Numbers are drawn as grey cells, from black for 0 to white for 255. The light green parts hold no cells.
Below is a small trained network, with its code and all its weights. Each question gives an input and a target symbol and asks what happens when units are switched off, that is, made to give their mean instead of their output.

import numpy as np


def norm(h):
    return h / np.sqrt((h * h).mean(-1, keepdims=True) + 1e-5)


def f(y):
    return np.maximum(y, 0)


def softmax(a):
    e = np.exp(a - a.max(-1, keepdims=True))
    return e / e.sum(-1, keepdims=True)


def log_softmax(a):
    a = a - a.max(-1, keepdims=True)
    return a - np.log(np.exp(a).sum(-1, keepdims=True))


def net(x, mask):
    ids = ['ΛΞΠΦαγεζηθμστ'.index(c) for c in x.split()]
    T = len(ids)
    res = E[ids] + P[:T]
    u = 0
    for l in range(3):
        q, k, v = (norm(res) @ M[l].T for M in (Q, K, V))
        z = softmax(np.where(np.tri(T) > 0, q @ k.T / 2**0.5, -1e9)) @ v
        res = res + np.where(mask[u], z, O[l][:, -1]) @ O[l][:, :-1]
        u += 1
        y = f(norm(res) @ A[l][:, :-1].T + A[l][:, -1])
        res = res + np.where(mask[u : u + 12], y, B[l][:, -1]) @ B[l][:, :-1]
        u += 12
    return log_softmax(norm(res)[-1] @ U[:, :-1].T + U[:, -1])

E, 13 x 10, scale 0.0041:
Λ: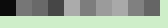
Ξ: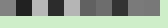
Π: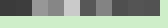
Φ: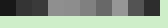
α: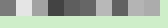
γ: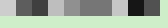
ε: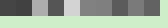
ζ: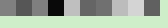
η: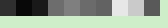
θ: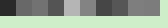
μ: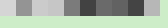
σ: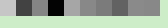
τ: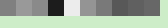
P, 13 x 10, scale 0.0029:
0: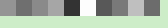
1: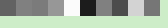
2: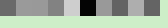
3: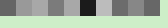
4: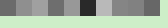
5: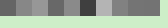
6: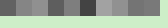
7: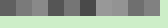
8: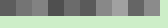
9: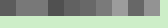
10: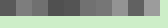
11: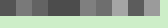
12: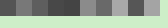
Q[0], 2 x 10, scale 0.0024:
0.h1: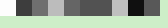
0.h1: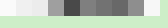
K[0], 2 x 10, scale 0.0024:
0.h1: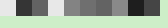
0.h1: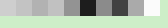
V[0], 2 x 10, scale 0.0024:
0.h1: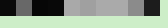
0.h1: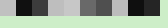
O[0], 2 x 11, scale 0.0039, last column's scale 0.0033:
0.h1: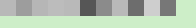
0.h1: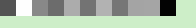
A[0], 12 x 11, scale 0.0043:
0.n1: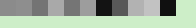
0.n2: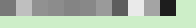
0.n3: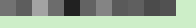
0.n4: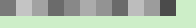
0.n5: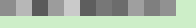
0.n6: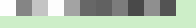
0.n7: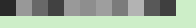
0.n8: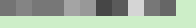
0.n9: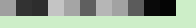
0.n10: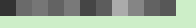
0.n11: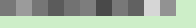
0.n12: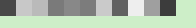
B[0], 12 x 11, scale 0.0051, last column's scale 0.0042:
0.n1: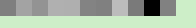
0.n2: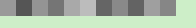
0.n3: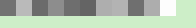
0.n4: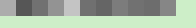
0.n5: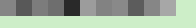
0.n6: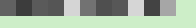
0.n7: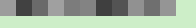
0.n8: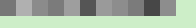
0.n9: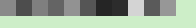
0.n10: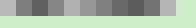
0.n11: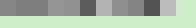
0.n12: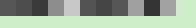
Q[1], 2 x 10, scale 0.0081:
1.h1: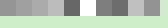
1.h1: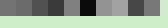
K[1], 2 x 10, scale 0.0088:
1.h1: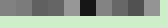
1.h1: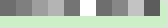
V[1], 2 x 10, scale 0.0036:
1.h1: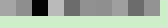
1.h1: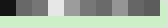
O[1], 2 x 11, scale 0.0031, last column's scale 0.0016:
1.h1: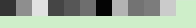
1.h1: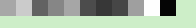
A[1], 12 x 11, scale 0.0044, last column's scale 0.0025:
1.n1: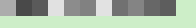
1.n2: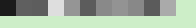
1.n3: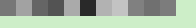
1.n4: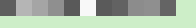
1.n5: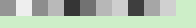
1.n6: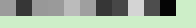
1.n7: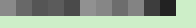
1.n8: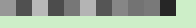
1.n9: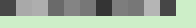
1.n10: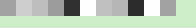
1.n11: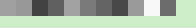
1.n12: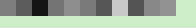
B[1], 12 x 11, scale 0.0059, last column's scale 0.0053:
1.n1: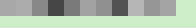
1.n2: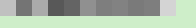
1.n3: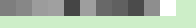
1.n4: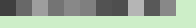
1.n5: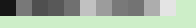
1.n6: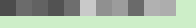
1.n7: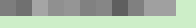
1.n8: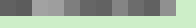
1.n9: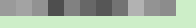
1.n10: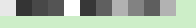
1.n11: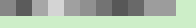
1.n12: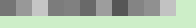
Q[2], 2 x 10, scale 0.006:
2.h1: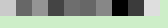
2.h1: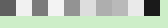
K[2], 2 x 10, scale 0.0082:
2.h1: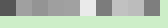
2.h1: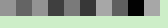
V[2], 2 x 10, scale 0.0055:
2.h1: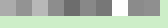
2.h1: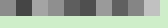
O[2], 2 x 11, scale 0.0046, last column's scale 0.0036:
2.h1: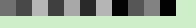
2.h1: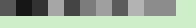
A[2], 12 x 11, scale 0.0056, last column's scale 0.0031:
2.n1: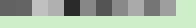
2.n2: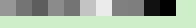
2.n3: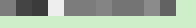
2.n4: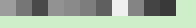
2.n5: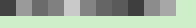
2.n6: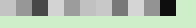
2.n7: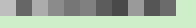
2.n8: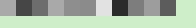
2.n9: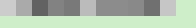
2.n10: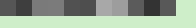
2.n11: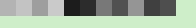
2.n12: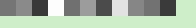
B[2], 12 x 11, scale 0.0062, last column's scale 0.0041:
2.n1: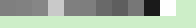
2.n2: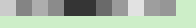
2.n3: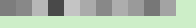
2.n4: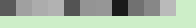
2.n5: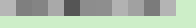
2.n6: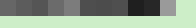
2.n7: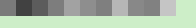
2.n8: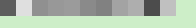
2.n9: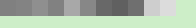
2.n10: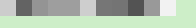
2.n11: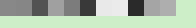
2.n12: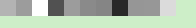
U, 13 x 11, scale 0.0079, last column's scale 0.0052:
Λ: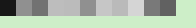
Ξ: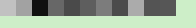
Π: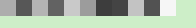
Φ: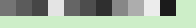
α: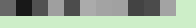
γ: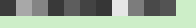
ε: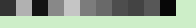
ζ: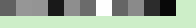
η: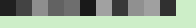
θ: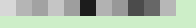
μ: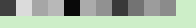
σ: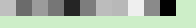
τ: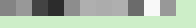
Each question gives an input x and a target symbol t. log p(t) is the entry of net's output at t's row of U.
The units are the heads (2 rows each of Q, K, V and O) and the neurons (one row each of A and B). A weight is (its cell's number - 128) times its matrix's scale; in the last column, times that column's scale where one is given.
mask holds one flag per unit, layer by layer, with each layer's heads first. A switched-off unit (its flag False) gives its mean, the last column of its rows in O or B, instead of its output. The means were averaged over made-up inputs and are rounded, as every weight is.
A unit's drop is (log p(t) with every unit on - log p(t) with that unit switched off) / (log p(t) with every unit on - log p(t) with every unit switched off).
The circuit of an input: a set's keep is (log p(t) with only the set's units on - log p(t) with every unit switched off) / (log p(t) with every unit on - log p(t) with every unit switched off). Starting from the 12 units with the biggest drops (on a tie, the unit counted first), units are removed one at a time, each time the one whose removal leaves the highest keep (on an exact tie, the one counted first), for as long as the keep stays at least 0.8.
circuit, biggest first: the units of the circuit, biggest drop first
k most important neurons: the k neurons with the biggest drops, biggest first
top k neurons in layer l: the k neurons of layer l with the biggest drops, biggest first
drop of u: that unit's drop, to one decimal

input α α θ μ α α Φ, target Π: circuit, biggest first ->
0.n9
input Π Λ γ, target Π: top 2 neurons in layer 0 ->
0.n3, 0.n6
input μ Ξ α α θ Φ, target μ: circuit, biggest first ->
0.h1, 2.h1, 2.n4
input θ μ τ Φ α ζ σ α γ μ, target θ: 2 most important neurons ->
0.n6, 0.n1
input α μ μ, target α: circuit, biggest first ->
0.h1, 2.n7, 2.n12
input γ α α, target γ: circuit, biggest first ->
1.h1, 2.n10, 2.n12
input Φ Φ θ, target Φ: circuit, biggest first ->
1.h1, 2.n12, 2.n5
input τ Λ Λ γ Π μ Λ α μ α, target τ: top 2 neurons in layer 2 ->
2.n1, 2.n9
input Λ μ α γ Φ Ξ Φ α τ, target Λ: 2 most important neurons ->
1.n11, 2.n8
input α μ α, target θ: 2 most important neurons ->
2.n11, 1.n5
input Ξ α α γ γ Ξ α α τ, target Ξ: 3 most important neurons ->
1.n1, 2.n2, 2.n6
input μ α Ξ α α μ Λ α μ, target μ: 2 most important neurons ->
0.n3, 0.n6
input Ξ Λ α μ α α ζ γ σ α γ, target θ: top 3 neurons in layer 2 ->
2.n2, 2.n11, 2.n6
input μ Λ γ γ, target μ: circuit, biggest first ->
2.n4
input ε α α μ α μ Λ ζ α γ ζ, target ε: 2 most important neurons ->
2.n6, 1.n1
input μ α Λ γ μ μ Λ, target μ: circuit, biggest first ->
0.h1, 2.h1, 2.n4
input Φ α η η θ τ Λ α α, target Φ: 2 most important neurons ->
1.n9, 1.n11
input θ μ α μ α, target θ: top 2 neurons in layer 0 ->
0.n12, 0.n1
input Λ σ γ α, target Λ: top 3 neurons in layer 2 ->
2.n8, 2.n12, 2.n10
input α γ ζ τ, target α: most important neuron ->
2.n12
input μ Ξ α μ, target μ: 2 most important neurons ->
2.n4, 1.n7
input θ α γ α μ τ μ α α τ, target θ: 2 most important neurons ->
0.n1, 2.n5
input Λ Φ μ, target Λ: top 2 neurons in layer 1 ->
1.n11, 1.n10
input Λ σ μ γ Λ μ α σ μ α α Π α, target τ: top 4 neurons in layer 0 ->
0.n12, 0.n6, 0.n9, 0.n7
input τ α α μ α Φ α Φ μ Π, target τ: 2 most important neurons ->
2.n1, 1.n1
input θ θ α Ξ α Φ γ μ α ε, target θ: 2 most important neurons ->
0.n1, 2.n5
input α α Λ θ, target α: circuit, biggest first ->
2.n12
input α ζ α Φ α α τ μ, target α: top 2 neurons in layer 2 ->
2.n12, 2.n9
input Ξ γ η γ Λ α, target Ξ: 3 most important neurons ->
1.n1, 2.n6, 2.n2
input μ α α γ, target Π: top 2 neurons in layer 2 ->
2.n12, 2.n11
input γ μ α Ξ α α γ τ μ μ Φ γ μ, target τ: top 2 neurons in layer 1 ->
1.n5, 1.n10
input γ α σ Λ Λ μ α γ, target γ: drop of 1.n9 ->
0.1
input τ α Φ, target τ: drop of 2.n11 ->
-0.1
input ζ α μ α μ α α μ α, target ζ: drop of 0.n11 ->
0.1
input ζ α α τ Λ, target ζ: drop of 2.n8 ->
0.2
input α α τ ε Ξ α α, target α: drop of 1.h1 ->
0.2
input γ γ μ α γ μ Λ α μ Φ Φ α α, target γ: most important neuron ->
2.n10
